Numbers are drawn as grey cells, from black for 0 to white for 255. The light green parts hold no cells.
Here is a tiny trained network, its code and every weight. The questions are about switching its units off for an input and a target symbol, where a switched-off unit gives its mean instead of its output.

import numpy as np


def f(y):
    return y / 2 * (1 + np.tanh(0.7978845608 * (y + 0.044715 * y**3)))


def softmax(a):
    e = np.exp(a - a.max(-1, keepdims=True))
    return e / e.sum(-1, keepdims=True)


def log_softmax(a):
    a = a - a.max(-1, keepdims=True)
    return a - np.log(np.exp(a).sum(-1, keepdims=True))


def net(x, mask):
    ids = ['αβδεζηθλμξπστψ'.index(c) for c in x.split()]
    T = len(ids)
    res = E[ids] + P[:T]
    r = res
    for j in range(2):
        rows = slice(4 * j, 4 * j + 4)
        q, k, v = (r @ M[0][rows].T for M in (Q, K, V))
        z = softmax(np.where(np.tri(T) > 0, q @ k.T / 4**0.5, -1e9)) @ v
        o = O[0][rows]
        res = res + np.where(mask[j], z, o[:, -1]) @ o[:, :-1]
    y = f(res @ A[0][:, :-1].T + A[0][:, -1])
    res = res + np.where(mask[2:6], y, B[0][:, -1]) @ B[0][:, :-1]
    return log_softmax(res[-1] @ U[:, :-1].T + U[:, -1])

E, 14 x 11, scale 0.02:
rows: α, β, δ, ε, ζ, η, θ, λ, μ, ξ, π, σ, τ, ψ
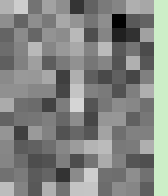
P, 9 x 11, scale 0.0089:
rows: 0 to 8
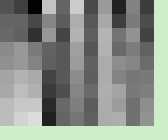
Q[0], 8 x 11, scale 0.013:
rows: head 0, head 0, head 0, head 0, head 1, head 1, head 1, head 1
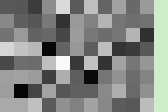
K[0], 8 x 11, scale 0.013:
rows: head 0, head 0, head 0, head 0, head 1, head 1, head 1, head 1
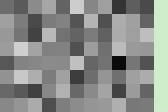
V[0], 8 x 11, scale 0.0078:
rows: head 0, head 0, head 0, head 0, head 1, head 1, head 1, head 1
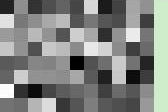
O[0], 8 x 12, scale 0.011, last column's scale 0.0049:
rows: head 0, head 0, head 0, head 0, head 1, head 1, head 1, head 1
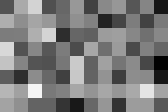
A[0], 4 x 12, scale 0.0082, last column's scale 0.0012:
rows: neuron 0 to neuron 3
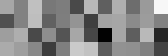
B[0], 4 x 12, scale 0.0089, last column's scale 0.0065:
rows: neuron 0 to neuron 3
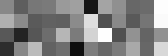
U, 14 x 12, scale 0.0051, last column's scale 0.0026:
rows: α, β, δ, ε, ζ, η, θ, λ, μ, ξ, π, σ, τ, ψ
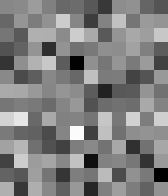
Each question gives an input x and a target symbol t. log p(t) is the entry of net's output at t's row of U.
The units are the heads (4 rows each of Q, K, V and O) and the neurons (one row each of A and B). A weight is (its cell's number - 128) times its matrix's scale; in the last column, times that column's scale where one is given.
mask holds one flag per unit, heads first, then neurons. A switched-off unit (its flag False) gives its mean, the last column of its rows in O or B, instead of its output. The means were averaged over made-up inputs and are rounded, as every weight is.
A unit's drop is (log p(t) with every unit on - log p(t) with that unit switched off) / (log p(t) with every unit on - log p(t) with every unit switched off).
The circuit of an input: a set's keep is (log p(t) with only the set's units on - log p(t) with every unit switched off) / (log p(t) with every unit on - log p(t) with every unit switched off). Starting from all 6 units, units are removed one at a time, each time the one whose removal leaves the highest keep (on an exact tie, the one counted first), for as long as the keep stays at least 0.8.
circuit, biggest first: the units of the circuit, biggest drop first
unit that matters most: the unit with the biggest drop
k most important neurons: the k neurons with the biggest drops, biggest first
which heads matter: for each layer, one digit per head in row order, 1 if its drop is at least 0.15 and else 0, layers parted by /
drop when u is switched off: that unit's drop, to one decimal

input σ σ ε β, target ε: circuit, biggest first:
neuron 3; head 0; head 1
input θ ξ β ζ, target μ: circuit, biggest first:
head 1
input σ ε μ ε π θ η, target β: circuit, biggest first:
head 1; neuron 0; head 0
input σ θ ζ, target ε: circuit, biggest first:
head 0; neuron 3; head 1
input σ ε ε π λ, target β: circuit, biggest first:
head 1; neuron 0
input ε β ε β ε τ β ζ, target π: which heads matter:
10
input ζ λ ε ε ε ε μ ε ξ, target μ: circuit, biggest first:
head 0; head 1
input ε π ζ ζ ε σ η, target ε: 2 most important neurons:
neuron 3; neuron 2
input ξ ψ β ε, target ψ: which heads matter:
10
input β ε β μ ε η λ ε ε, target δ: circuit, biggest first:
head 1; head 0
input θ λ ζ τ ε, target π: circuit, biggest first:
neuron 1; head 0
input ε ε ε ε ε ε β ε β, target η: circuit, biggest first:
head 1; head 0
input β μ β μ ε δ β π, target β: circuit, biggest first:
head 1; neuron 0
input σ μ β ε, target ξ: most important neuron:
neuron 1
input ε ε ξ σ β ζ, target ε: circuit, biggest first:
neuron 3; head 0; head 1
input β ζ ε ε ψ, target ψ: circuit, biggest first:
head 0; neuron 0
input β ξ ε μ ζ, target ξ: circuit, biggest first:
head 1; head 0
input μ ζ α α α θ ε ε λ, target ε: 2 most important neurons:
neuron 3; neuron 2
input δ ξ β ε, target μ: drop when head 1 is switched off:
0.6
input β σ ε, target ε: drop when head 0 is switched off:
0.8
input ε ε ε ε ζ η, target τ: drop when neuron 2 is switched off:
0.1
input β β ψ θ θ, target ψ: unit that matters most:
head 0
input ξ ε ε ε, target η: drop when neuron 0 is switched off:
0.1
